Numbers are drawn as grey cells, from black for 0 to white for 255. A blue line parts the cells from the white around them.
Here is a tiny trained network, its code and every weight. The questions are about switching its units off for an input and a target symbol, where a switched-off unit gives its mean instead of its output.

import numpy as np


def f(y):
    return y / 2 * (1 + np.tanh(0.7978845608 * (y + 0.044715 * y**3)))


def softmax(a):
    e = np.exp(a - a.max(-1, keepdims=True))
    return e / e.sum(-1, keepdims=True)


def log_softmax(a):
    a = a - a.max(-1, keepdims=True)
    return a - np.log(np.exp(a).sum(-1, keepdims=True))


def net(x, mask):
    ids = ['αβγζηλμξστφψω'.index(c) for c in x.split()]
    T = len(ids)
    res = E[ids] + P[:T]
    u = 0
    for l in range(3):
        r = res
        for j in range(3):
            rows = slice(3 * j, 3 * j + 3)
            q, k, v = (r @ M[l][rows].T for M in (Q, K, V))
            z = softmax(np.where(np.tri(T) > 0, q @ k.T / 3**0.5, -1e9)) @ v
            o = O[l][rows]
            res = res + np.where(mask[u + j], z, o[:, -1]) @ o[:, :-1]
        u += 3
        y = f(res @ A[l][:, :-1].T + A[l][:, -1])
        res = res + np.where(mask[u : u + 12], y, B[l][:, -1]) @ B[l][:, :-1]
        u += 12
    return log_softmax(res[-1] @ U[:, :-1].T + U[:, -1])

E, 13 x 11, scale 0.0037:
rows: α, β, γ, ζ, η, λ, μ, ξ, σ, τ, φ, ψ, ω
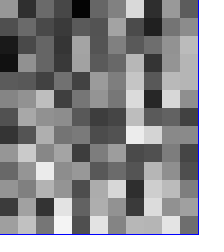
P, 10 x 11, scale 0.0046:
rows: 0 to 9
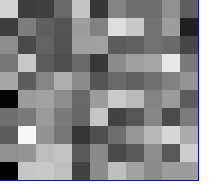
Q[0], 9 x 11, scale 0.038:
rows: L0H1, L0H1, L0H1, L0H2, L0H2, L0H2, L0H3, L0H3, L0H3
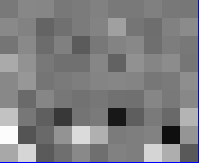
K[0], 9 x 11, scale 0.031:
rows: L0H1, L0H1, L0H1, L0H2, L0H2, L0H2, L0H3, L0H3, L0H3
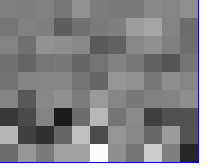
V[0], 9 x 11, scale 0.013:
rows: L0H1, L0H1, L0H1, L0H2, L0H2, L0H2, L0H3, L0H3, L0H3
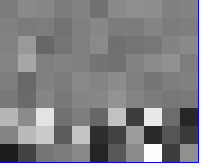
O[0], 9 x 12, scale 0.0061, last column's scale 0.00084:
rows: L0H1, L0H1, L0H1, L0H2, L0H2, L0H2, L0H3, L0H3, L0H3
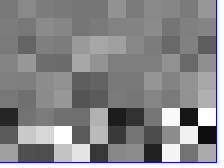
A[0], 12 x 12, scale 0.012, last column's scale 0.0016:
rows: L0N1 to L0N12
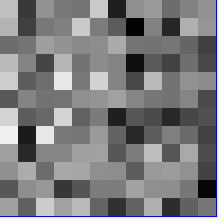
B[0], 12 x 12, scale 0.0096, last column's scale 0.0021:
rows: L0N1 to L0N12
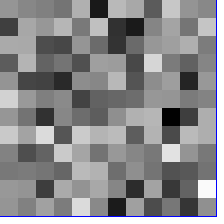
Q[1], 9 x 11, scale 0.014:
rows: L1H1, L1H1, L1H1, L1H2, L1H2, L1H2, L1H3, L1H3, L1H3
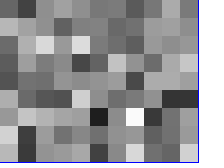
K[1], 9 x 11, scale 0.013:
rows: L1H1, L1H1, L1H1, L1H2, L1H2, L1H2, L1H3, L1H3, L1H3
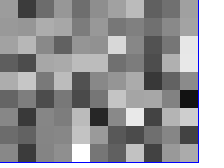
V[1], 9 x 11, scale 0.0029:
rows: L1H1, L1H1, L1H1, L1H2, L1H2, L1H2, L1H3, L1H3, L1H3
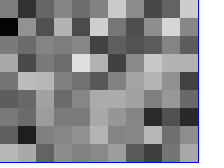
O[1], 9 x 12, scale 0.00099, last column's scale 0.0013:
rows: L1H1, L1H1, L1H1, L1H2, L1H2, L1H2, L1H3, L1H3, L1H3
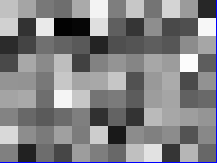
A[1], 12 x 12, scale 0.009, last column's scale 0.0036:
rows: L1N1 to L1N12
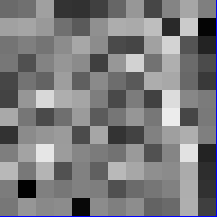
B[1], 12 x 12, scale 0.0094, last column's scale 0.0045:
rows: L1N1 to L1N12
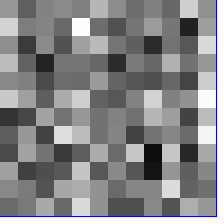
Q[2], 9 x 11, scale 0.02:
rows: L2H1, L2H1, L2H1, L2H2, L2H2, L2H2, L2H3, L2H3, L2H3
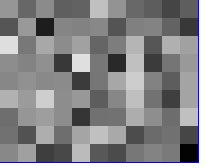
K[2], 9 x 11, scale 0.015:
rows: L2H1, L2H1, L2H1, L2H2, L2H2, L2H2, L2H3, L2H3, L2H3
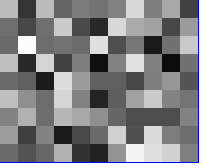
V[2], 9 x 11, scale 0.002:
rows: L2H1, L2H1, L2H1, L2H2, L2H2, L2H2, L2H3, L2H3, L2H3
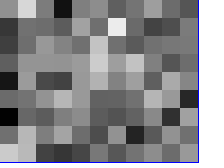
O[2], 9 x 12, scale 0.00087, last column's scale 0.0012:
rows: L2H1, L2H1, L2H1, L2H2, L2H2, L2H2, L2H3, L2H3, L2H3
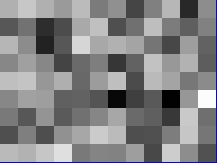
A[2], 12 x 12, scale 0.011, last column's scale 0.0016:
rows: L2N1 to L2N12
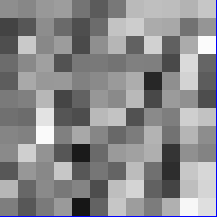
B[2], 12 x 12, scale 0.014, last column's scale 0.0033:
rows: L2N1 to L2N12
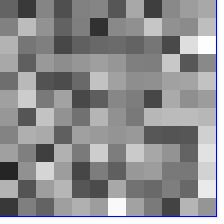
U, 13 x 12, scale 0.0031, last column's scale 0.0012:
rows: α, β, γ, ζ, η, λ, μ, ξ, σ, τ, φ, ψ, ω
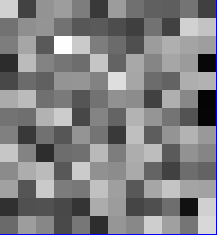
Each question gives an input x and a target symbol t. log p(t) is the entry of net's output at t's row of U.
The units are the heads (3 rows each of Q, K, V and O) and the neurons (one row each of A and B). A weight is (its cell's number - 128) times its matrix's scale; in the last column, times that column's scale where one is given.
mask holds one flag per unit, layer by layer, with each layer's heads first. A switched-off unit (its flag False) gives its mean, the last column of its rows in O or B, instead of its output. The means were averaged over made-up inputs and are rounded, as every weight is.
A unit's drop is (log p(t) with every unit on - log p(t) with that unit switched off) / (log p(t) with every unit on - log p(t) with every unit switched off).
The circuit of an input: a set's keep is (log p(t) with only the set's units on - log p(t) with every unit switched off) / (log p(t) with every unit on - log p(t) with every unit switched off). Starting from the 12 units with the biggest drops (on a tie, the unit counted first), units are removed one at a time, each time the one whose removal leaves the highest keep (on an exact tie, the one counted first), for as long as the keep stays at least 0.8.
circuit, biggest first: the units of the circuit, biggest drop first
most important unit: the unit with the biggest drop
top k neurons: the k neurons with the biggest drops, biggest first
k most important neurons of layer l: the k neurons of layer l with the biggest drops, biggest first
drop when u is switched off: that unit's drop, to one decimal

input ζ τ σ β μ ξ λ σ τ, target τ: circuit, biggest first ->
(L0N12; L2N8; L0N8; L1N5)
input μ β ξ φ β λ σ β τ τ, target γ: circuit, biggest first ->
(L0H3; L1N6; L1N8)
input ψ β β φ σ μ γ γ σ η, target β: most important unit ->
L2N3
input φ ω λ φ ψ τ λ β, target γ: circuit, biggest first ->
(L0H3; L1N6; L1N8)
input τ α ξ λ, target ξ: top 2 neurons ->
(L2N1; L1N6)
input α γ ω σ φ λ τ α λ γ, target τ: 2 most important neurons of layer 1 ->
(L1N2; L1N12)
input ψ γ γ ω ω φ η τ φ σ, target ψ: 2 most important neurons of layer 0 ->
(L0N11; L0N8)
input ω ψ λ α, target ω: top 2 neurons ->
(L2N2; L1N7)
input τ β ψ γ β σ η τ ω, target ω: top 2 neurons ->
(L2N2; L0N5)
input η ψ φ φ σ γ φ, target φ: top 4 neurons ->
(L2N7; L0N8; L1N6; L1N8)
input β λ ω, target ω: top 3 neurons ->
(L2N2; L0N1; L1N7)
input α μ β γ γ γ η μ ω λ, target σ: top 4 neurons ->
(L2N9; L0N11; L1N3; L1N8)
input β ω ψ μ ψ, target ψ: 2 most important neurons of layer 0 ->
(L0N2; L0N5)
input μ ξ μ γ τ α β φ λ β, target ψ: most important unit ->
L0H3
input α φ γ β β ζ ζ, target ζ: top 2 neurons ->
(L2N5; L1N9)
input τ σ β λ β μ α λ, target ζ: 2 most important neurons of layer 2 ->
(L2N5; L2N10)
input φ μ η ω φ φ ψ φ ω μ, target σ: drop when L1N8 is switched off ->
0.1
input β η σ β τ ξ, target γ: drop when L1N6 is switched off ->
0.3
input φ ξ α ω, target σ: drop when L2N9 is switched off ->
0.5
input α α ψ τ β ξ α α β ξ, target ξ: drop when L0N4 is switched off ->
0.0
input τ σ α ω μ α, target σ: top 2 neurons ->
(L2N9; L0N11)
